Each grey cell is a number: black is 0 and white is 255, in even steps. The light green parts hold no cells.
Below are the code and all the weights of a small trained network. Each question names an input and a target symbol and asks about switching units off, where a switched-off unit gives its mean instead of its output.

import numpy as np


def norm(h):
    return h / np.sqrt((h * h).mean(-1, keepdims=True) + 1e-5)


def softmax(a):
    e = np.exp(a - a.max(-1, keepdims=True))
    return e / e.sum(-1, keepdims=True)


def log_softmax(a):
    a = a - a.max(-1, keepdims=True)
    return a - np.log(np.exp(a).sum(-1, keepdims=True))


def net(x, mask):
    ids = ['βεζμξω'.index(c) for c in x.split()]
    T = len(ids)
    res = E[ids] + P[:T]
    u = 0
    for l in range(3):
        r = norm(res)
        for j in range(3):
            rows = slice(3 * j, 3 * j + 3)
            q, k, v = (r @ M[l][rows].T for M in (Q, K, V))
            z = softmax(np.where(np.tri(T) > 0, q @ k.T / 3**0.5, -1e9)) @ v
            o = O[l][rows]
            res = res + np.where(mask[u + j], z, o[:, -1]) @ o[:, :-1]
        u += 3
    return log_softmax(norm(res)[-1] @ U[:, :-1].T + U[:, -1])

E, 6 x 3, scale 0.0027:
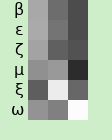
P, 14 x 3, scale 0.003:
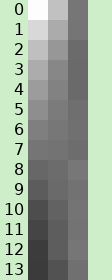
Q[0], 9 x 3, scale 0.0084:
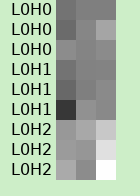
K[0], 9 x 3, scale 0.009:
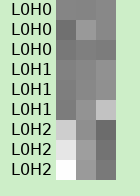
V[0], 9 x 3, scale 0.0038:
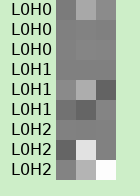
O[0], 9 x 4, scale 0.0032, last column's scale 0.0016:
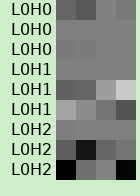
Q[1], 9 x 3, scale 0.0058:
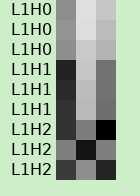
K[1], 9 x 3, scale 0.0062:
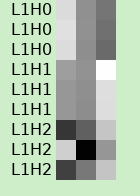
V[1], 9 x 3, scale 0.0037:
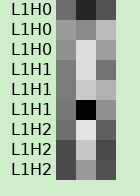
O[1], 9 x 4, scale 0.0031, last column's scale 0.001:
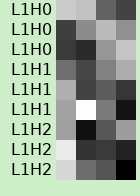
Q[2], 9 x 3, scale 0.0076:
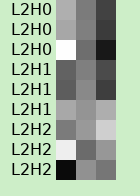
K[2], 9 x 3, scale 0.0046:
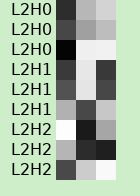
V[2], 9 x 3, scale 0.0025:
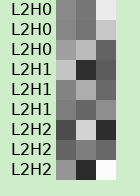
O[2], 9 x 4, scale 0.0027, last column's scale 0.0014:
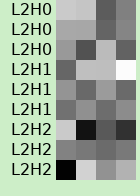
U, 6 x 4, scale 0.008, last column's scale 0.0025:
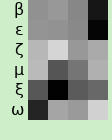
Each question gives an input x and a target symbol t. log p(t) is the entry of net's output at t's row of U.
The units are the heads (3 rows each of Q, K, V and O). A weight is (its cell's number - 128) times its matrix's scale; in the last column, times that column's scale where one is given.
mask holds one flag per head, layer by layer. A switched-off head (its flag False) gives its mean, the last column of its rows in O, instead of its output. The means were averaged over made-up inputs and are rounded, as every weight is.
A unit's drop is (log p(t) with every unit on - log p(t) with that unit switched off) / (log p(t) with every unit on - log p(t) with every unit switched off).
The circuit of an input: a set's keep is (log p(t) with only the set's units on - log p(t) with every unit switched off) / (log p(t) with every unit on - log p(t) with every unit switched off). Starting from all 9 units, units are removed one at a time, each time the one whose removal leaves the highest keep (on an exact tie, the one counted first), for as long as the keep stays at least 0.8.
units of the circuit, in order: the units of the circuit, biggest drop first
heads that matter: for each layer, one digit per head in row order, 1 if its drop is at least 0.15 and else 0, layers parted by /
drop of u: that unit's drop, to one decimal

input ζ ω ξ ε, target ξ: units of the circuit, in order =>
(L1H0)
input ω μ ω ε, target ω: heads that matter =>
000 / 000 / 000
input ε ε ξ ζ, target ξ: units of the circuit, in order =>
(L1H1 L1H0)
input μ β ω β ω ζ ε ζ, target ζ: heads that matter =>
001 / 110 / 000
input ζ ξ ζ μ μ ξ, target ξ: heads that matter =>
000 / 000 / 000
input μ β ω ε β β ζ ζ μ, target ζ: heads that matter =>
001 / 000 / 000
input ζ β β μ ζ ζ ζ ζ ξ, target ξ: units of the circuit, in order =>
(L1H2 L2H2 L2H0)
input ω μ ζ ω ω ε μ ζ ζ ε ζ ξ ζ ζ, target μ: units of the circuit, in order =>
(L2H2 L1H0 L1H1)
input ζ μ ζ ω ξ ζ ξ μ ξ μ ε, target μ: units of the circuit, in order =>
(L0H2 L1H0 L2H2)
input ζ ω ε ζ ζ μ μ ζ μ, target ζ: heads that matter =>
001 / 000 / 100
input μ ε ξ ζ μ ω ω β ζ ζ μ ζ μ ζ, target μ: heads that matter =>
000 / 000 / 001
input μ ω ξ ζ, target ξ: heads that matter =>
000 / 000 / 000
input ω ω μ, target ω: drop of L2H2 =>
0.2
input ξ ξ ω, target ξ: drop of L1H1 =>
0.1
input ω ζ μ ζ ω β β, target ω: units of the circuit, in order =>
(L1H2)
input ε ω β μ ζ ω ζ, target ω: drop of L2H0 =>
0.0
